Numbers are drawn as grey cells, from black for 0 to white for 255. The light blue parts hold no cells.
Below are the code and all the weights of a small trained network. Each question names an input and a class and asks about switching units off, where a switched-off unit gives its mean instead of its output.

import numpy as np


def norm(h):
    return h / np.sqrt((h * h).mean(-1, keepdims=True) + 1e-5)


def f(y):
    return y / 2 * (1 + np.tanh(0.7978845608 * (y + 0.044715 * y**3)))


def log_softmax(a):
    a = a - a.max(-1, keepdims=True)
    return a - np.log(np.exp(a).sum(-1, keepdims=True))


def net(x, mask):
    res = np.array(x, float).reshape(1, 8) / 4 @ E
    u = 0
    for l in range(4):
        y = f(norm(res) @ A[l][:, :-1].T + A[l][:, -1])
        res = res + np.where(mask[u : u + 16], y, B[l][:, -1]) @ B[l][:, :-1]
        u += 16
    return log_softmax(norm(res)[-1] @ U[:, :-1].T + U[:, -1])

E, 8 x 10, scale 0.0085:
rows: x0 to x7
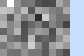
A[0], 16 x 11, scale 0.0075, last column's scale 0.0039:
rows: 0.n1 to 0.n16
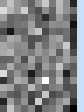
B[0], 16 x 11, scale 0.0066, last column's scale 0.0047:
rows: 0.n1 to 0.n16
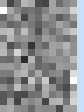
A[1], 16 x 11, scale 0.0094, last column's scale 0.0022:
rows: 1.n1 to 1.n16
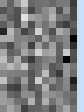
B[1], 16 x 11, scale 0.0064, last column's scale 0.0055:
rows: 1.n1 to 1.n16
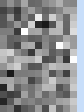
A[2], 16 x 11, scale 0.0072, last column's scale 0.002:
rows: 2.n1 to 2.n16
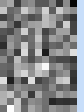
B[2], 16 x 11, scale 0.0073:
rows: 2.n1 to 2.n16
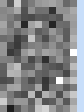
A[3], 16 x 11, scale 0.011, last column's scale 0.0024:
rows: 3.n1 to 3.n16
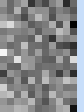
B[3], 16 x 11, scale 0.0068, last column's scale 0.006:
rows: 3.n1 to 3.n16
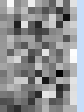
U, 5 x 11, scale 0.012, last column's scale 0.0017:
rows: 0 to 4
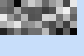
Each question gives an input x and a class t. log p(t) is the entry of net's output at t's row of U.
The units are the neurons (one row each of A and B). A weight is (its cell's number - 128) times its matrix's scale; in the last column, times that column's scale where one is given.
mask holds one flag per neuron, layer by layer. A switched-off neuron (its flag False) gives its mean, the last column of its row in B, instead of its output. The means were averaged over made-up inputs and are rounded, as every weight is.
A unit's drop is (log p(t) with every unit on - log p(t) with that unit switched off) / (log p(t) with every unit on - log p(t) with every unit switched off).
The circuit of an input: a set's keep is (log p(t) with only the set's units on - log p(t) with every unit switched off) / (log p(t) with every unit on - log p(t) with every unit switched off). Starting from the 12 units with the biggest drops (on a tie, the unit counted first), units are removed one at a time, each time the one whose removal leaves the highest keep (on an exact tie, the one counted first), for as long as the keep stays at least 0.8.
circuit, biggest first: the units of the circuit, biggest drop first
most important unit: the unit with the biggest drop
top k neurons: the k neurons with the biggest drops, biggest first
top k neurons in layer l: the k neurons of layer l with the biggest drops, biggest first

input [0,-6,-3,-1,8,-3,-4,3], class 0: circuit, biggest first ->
1.n5
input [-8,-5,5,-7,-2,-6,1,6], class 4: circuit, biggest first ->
0.n12; 2.n10
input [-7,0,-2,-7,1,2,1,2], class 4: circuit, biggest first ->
2.n10; 1.n5
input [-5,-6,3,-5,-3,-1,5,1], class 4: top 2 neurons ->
0.n15; 1.n5
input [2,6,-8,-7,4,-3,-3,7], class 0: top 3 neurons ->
0.n15; 2.n8; 0.n5
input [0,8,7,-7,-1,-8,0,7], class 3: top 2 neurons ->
0.n12; 1.n11
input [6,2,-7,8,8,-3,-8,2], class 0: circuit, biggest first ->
1.n5; 2.n8
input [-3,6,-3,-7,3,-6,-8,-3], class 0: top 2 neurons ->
0.n15; 1.n5
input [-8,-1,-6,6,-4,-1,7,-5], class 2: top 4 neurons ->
0.n5; 1.n8; 1.n12; 0.n12
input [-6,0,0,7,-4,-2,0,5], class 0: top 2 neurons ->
1.n3; 2.n8
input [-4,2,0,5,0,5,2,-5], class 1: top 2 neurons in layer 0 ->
0.n9; 0.n11
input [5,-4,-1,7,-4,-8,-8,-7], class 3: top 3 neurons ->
1.n9; 0.n11; 1.n3
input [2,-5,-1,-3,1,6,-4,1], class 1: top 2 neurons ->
0.n9; 3.n12
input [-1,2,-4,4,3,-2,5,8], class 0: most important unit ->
0.n2
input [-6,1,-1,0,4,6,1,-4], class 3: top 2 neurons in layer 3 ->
3.n3; 3.n2
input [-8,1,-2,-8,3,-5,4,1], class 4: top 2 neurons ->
0.n12; 2.n10
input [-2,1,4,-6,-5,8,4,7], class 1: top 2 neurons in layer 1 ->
1.n5; 1.n16
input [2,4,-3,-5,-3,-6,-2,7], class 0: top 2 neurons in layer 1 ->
1.n4; 1.n3
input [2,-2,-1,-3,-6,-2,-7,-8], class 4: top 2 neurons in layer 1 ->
1.n13; 1.n9
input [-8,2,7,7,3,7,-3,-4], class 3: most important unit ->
2.n15
